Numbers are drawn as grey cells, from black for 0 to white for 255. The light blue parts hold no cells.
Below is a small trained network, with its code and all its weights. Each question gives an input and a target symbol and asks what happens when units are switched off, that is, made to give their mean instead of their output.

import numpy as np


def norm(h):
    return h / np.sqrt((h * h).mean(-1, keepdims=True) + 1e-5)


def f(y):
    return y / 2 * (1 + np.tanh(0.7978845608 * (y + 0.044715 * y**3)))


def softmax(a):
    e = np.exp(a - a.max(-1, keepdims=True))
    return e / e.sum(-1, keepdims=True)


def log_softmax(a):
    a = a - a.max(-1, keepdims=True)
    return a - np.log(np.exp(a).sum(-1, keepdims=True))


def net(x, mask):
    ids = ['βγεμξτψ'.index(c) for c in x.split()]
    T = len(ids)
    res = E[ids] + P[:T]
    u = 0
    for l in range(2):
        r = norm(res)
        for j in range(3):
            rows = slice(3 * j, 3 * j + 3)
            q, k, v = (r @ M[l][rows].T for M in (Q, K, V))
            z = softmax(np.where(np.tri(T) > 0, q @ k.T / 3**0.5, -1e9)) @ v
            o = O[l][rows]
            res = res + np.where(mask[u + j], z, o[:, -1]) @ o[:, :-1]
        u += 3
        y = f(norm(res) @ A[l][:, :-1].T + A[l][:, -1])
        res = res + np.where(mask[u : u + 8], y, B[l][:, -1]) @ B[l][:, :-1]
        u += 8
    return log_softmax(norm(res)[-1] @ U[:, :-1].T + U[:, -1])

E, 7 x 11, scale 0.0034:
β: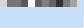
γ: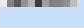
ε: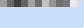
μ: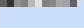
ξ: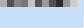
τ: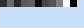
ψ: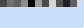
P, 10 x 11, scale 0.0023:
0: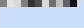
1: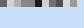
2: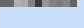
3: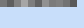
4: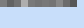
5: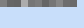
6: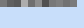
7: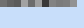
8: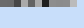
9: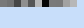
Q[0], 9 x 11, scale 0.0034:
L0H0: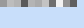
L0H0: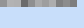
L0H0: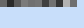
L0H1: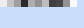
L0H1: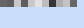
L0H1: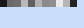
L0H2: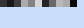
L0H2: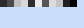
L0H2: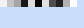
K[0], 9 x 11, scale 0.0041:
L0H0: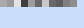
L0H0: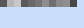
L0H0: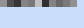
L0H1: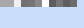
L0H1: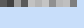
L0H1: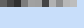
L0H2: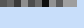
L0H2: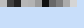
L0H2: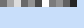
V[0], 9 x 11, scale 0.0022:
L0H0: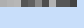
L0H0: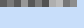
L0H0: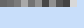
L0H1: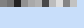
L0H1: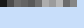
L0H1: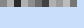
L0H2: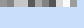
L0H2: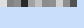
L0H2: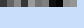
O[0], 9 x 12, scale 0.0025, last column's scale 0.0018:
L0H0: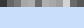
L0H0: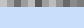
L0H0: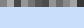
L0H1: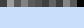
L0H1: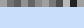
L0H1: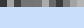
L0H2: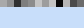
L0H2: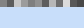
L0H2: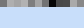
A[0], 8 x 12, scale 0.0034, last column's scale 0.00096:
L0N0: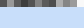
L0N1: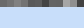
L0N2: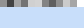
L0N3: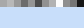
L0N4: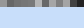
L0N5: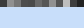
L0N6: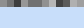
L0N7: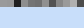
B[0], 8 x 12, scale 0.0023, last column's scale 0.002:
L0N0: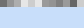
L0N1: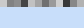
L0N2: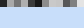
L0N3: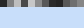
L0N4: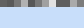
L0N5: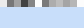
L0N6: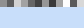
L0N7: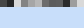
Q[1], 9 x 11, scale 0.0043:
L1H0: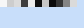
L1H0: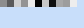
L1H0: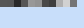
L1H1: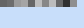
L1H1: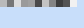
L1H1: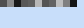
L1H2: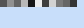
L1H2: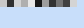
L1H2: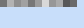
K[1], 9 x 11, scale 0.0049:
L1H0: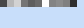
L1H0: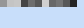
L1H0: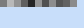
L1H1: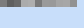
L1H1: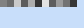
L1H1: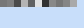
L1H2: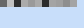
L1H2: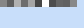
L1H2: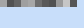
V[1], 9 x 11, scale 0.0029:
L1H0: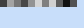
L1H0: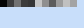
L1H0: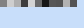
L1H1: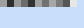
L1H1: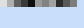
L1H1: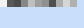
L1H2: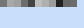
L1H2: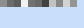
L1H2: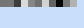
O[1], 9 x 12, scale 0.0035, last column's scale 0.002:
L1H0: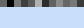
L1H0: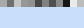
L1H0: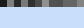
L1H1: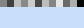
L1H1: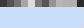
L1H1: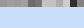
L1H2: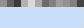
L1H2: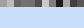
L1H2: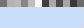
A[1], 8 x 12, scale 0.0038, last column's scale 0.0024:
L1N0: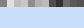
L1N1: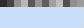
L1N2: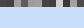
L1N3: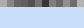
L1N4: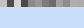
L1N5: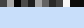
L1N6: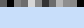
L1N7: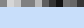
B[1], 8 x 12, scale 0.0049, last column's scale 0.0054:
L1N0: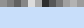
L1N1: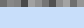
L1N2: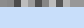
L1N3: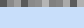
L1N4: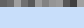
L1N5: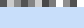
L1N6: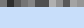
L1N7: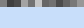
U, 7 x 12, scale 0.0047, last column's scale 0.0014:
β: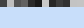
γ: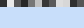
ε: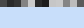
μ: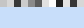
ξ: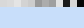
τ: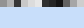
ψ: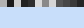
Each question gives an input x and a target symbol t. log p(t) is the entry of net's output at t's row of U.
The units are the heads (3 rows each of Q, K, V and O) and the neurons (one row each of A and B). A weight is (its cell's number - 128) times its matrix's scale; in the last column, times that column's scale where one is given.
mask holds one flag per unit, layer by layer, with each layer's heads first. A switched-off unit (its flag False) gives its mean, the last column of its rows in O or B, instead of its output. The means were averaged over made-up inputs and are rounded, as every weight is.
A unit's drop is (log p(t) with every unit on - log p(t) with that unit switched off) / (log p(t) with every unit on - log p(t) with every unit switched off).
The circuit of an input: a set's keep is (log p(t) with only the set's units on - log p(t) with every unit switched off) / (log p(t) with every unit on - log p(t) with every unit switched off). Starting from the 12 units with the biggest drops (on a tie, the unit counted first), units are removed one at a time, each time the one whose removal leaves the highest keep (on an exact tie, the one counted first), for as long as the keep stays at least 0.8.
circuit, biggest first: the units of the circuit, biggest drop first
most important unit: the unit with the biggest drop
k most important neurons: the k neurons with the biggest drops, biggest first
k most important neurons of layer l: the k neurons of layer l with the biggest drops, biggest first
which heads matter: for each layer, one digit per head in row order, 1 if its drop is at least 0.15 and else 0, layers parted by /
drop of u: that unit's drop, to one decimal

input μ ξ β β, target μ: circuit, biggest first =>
L0H2; L1N5
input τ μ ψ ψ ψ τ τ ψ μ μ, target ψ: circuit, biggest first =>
L1H0; L1N5; L1N4
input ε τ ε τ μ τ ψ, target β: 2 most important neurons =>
L0N5; L1N5
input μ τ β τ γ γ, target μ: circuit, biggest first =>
L0H2; L1N5
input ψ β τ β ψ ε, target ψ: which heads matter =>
000 / 110
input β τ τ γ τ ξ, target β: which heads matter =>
110 / 000
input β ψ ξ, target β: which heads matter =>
010 / 000
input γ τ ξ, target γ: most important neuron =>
L0N3
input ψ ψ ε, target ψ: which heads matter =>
000 / 101
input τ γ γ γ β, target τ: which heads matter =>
000 / 001
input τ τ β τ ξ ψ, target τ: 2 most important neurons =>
L1N5; L0N2
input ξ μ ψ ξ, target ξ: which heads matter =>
011 / 100
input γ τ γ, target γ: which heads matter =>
000 / 100
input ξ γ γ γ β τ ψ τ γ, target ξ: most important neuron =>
L1N5
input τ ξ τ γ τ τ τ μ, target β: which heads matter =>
000 / 100
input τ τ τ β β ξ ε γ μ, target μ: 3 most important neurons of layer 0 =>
L0N2; L0N3; L0N7
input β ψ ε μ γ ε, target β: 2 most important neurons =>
L1N5; L0N5
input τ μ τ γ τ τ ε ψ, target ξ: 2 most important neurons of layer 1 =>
L1N5; L1N7
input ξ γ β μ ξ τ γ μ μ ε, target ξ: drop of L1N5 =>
0.3
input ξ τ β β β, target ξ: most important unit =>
L0H1
